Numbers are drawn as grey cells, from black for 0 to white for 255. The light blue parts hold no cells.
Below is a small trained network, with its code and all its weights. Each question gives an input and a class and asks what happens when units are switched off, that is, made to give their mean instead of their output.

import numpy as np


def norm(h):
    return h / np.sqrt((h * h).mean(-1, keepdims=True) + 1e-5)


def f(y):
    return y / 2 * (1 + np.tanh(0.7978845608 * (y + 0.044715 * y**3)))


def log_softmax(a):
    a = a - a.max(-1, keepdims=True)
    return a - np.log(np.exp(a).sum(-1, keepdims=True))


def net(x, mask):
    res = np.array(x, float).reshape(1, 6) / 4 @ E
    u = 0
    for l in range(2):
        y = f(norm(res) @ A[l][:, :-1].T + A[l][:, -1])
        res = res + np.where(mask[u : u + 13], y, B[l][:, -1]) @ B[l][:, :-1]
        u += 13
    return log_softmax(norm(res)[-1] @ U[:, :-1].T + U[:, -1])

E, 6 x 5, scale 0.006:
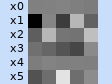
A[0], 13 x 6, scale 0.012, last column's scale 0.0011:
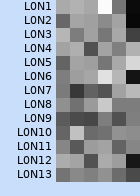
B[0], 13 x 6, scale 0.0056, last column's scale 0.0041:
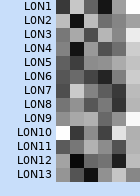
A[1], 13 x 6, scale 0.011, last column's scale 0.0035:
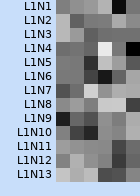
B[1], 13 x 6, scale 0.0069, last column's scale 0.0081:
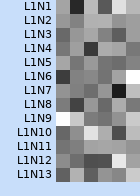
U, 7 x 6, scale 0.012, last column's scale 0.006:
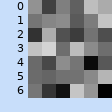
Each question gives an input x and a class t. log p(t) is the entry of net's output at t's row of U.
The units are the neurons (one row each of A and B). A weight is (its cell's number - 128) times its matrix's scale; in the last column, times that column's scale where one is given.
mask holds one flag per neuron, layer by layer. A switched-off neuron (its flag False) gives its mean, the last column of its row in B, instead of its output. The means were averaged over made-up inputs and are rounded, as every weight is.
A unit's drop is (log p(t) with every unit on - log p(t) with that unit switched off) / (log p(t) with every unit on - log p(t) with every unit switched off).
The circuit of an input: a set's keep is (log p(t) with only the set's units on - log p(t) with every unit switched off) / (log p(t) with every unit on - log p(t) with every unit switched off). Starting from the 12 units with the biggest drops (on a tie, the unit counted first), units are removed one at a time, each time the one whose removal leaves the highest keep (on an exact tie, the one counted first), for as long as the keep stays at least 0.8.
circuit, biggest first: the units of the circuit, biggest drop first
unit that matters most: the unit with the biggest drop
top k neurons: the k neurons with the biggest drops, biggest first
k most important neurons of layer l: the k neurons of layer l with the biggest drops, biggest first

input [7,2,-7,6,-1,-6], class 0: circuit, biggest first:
[L0N1, L0N9, L1N7]
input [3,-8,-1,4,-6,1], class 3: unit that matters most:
L0N1
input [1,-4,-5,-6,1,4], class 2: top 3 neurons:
[L0N1, L1N13, L0N12]
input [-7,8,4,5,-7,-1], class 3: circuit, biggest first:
[L1N9, L0N1]
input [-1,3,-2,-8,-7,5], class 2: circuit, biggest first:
[L0N1, L0N6]
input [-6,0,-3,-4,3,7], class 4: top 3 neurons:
[L1N7, L0N7, L1N6]
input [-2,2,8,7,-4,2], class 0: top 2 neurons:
[L0N10, L0N1]
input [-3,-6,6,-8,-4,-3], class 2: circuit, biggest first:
[L0N1, L0N6, L1N9]
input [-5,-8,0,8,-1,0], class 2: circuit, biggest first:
[L0N7, L1N9, L1N1, L1N13]
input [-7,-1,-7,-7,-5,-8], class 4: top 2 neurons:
[L0N12, L0N4]
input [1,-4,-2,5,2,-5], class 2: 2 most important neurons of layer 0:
[L0N7, L0N5]
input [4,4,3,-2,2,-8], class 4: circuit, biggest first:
[L1N10, L0N12]
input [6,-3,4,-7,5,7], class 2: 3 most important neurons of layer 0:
[L0N1, L0N6, L0N12]
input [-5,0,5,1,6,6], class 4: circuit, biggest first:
[L1N7, L0N1]
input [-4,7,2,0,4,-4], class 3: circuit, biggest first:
[L1N9]
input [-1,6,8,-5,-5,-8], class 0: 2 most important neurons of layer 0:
[L0N10, L0N4]
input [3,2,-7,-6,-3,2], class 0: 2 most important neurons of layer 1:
[L1N1, L1N12]
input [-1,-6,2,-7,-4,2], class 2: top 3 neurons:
[L0N1, L0N6, L1N9]
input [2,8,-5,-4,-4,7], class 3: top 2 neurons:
[L1N9, L0N4]
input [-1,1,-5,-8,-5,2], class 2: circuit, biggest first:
[L0N1]
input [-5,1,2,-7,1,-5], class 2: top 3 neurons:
[L0N1, L1N6, L1N1]
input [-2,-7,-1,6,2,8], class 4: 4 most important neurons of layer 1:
[L1N7, L1N9, L1N6, L1N12]
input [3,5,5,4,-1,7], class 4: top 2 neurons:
[L1N7, L0N1]
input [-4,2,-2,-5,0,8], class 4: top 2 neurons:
[L1N7, L0N2]
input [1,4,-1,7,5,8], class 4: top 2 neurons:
[L1N7, L0N1]
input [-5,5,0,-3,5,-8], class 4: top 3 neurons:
[L1N10, L0N12, L0N4]
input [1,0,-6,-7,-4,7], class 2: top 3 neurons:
[L0N1, L0N6, L0N12]
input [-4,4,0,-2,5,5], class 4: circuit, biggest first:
[L1N7]
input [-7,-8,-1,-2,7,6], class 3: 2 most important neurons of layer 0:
[L0N3, L0N4]
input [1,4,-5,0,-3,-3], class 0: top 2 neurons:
[L1N1, L0N9]
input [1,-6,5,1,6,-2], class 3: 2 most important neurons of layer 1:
[L1N1, L1N6]
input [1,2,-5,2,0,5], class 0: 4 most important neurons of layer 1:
[L1N1, L1N12, L1N10, L1N3]
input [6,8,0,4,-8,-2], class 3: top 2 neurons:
[L1N9, L0N1]
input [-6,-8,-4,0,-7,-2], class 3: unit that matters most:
L1N13
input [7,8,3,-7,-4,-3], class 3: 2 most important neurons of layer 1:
[L1N9, L1N10]
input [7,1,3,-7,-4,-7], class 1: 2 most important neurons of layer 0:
[L0N1, L0N4]
